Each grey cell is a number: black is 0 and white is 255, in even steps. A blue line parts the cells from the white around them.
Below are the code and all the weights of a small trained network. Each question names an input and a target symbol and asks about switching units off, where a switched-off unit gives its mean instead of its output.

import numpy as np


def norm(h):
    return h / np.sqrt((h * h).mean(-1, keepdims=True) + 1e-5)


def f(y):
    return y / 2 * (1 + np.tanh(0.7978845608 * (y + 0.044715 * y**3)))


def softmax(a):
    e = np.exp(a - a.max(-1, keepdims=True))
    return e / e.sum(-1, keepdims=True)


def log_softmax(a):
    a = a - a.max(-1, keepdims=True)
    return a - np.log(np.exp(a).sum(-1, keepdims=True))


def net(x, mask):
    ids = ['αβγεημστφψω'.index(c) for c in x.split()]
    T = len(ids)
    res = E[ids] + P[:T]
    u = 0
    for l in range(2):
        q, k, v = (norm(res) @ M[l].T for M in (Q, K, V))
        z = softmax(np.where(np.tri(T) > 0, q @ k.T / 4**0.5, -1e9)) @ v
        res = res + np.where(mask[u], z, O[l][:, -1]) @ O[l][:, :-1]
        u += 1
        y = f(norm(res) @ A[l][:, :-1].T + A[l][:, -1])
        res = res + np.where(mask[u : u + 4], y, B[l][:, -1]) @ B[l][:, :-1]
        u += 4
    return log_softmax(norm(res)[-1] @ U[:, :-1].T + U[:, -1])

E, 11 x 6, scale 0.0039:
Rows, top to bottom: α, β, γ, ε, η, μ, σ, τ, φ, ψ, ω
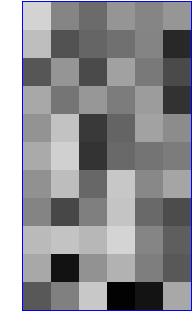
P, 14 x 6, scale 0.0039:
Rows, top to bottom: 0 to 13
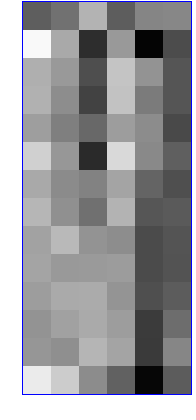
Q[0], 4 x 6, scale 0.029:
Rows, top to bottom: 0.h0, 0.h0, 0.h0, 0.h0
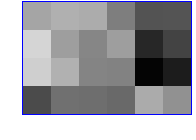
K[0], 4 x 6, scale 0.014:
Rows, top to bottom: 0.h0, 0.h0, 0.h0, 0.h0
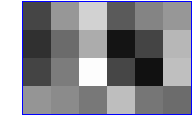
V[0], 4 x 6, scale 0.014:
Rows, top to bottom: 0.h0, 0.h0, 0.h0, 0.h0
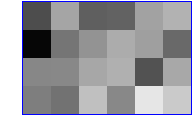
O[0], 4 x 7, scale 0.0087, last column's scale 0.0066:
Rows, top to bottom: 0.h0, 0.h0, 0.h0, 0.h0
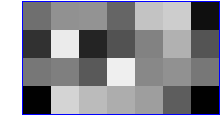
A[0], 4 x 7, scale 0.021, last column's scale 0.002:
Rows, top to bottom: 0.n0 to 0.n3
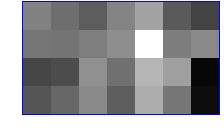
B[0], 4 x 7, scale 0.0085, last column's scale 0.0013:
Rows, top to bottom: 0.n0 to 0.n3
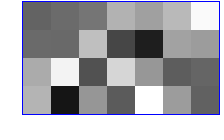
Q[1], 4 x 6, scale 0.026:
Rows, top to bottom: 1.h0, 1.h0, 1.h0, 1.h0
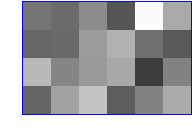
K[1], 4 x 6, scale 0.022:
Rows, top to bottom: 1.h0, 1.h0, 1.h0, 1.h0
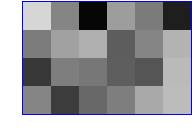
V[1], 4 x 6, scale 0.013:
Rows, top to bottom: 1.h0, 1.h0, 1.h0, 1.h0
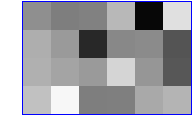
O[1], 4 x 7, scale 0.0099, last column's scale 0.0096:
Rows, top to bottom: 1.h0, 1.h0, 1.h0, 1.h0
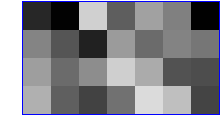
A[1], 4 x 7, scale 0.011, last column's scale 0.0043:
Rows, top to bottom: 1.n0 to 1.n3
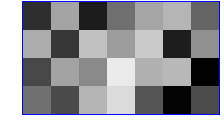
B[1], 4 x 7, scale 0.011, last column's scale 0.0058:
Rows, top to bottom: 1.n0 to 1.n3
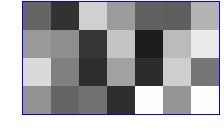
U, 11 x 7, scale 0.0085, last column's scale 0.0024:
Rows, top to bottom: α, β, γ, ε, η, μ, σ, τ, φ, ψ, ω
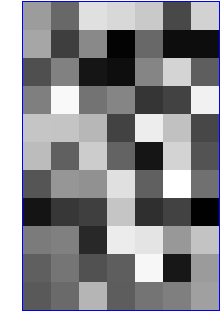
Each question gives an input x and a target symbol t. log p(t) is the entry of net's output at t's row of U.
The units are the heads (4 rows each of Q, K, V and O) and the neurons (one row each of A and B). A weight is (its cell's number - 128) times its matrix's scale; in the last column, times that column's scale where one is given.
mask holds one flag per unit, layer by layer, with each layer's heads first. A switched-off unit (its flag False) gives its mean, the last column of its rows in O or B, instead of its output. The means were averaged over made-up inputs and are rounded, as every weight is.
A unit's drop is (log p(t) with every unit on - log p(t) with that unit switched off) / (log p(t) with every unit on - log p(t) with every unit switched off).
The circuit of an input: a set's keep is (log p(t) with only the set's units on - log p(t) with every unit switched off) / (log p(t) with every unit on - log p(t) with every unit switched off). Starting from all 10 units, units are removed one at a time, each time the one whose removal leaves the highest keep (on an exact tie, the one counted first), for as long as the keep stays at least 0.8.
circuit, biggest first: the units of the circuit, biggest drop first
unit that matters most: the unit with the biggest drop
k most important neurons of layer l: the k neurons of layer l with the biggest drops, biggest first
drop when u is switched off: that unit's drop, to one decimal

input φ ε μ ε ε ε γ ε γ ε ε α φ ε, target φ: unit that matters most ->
1.h0
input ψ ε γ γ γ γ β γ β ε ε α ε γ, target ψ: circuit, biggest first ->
[1.h0, 1.n3, 0.h0]
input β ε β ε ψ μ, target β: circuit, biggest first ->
[0.h0, 1.h0, 1.n3]
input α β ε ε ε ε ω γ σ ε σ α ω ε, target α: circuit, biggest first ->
[0.h0, 1.h0]
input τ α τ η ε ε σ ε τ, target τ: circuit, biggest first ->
[0.h0, 1.h0, 1.n0]
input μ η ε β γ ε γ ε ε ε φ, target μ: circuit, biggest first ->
[0.h0, 1.n1, 1.h0]
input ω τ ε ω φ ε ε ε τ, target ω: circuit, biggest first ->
[1.h0, 0.h0]
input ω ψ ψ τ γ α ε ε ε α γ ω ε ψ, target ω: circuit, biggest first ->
[1.h0, 0.h0]
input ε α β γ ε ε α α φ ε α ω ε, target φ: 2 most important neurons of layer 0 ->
[0.n3, 0.n1]
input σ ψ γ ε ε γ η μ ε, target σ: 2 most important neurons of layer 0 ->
[0.n1, 0.n2]
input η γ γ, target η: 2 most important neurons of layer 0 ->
[0.n1, 0.n2]
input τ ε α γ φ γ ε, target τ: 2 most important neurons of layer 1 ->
[1.n0, 1.n3]
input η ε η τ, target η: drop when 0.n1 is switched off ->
0.3
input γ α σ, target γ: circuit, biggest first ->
[0.h0]
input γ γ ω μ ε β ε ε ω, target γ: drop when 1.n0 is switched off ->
0.1
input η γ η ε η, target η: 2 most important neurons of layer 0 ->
[0.n1, 0.n2]
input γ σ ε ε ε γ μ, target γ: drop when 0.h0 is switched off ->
0.6
